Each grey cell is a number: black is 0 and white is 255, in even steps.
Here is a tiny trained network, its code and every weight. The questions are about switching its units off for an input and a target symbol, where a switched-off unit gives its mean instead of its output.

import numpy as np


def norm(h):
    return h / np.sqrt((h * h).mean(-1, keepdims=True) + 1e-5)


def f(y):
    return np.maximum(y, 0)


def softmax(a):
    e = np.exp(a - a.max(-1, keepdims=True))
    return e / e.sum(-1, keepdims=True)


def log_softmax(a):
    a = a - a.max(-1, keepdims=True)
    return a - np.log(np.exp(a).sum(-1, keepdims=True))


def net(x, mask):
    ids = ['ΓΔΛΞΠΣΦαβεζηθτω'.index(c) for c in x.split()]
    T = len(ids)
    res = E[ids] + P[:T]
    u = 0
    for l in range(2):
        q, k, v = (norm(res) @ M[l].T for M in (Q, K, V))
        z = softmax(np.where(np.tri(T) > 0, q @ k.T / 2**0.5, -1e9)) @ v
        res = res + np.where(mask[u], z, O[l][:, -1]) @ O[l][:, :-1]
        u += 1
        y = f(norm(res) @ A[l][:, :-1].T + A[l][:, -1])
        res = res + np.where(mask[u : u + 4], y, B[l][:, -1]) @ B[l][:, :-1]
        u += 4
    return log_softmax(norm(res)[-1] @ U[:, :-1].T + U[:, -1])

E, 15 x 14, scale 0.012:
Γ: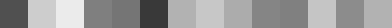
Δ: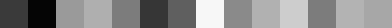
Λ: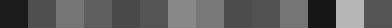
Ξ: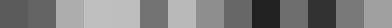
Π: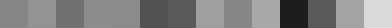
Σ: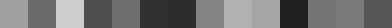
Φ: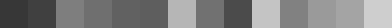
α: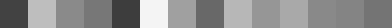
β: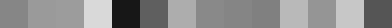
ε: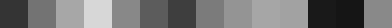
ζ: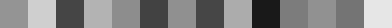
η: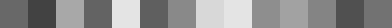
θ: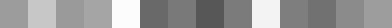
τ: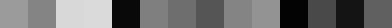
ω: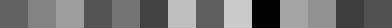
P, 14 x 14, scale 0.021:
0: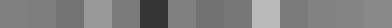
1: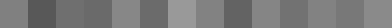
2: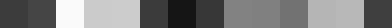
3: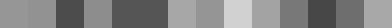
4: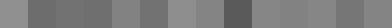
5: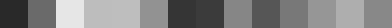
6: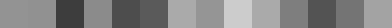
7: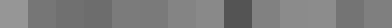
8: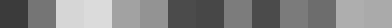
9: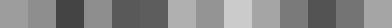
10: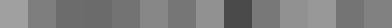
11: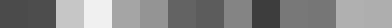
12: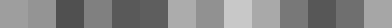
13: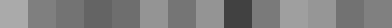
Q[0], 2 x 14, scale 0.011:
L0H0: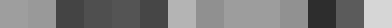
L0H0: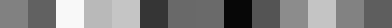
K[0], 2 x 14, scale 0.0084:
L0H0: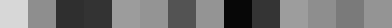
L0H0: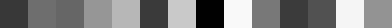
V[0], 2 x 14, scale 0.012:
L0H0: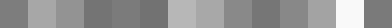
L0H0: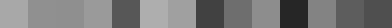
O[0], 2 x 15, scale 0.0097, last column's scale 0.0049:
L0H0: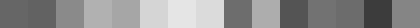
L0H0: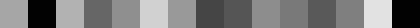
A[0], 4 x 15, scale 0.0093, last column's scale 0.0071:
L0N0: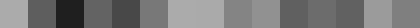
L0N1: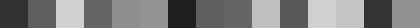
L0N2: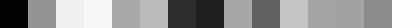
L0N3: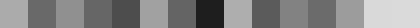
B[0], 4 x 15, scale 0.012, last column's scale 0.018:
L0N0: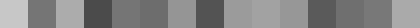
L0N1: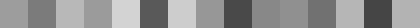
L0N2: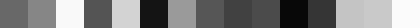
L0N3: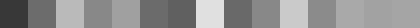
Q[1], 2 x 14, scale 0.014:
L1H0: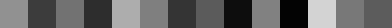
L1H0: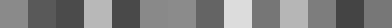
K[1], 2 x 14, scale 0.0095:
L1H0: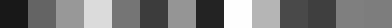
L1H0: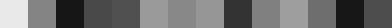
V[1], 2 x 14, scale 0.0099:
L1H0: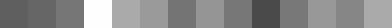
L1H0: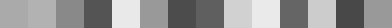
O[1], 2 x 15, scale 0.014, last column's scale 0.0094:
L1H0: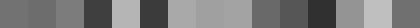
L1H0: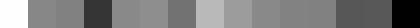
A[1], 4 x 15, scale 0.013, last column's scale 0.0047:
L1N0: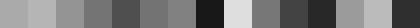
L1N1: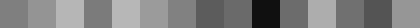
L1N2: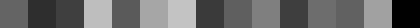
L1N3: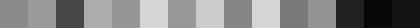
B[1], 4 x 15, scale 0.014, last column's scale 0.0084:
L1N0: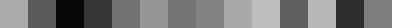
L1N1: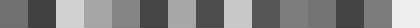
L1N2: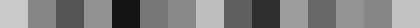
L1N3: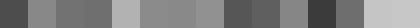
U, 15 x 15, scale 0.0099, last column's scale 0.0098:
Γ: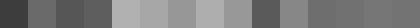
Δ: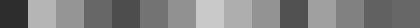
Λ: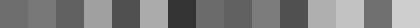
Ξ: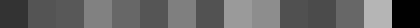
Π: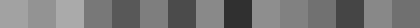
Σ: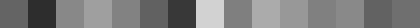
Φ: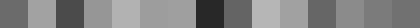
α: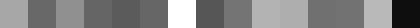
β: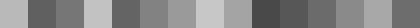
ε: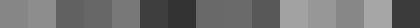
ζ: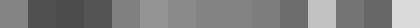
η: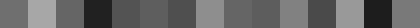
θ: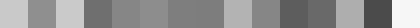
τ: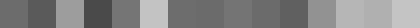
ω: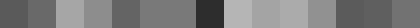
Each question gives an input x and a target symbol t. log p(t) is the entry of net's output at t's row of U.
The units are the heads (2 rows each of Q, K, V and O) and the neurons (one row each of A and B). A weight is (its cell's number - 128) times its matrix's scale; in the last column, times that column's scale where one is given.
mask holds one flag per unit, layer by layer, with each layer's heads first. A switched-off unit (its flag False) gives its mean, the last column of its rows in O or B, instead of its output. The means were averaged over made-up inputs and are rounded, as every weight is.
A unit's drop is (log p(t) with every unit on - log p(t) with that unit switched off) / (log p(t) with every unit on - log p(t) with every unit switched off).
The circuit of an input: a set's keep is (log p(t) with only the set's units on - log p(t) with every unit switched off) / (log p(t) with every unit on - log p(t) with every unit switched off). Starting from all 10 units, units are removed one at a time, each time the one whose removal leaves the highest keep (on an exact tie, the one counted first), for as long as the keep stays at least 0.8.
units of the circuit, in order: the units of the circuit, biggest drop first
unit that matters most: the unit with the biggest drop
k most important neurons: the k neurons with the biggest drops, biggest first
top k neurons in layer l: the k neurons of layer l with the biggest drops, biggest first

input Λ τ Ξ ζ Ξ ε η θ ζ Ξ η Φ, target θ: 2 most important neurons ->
L0N2; L0N1
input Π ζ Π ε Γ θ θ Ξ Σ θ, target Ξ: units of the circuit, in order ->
L1H0; L0N2; L0N1
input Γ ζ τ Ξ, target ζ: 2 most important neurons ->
L1N0; L0N2
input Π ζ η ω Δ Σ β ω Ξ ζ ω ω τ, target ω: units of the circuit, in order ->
L0N2; L1H0
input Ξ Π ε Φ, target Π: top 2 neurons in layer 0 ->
L0N2; L0N0
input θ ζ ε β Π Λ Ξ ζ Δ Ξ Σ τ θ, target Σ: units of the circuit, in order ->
L0H0; L0N3; L0N2
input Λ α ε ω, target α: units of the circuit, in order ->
L0H0; L0N2
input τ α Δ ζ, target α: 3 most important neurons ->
L0N3; L0N0; L0N2
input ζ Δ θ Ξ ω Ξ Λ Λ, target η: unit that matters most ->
L0N2
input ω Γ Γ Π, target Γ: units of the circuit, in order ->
L0H0; L1N3; L0N2
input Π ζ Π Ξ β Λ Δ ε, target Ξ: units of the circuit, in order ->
L0N1; L0N3; L1N0
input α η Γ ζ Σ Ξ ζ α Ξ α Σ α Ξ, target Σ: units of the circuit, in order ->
L0H0; L0N3; L0N2
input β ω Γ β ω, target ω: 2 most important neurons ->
L0N2; L1N1
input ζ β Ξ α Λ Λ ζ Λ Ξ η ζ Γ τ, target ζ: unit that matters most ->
L1N0
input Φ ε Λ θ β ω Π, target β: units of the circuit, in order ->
L1N2; L0H0; L0N2
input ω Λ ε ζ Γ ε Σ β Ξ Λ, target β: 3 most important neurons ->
L1N2; L0N2; L0N0
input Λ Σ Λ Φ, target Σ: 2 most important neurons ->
L0N3; L0N2
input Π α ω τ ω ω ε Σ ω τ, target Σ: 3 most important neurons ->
L0N3; L0N2; L1N1
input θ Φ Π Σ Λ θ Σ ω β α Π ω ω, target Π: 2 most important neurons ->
L0N2; L1N3
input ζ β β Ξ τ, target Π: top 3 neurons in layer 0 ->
L0N2; L0N1; L0N3
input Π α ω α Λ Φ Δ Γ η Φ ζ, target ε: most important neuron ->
L0N2
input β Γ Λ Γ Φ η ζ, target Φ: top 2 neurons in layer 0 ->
L0N2; L0N0
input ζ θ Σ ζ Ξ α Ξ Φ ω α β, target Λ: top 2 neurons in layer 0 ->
L0N2; L0N1
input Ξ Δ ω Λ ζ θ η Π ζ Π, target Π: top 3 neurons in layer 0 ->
L0N2; L0N1; L0N0
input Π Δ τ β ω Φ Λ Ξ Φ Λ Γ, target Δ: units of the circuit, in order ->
L0N2; L0N1; L0H0
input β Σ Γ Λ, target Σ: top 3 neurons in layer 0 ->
L0N3; L0N2; L0N1
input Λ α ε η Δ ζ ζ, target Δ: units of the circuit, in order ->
L0H0
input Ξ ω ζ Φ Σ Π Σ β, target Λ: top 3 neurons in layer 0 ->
L0N2; L0N1; L0N3
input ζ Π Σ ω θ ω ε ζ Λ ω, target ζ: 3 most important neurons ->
L1N0; L0N2; L0N1
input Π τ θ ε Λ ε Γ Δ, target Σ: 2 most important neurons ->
L0N2; L1N1
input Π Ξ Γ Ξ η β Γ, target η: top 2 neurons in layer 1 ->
L1N3; L1N1
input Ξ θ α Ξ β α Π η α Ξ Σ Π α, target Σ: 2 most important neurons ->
L0N3; L0N2
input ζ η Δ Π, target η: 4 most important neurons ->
L0N2; L1N3; L1N1; L0N3
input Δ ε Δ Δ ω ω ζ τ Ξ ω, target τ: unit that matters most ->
L0H0
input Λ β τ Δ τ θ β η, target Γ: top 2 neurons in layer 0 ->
L0N2; L0N1
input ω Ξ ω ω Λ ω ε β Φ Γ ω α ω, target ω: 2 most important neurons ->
L0N2; L0N3
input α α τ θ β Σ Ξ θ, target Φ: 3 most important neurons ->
L0N2; L1N1; L0N3
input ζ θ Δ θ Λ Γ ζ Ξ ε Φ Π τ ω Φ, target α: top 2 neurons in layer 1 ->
L1N3; L1N0
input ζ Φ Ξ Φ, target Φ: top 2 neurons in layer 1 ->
L1N3; L1N1
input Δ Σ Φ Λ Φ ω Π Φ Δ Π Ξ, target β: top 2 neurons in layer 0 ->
L0N2; L0N3
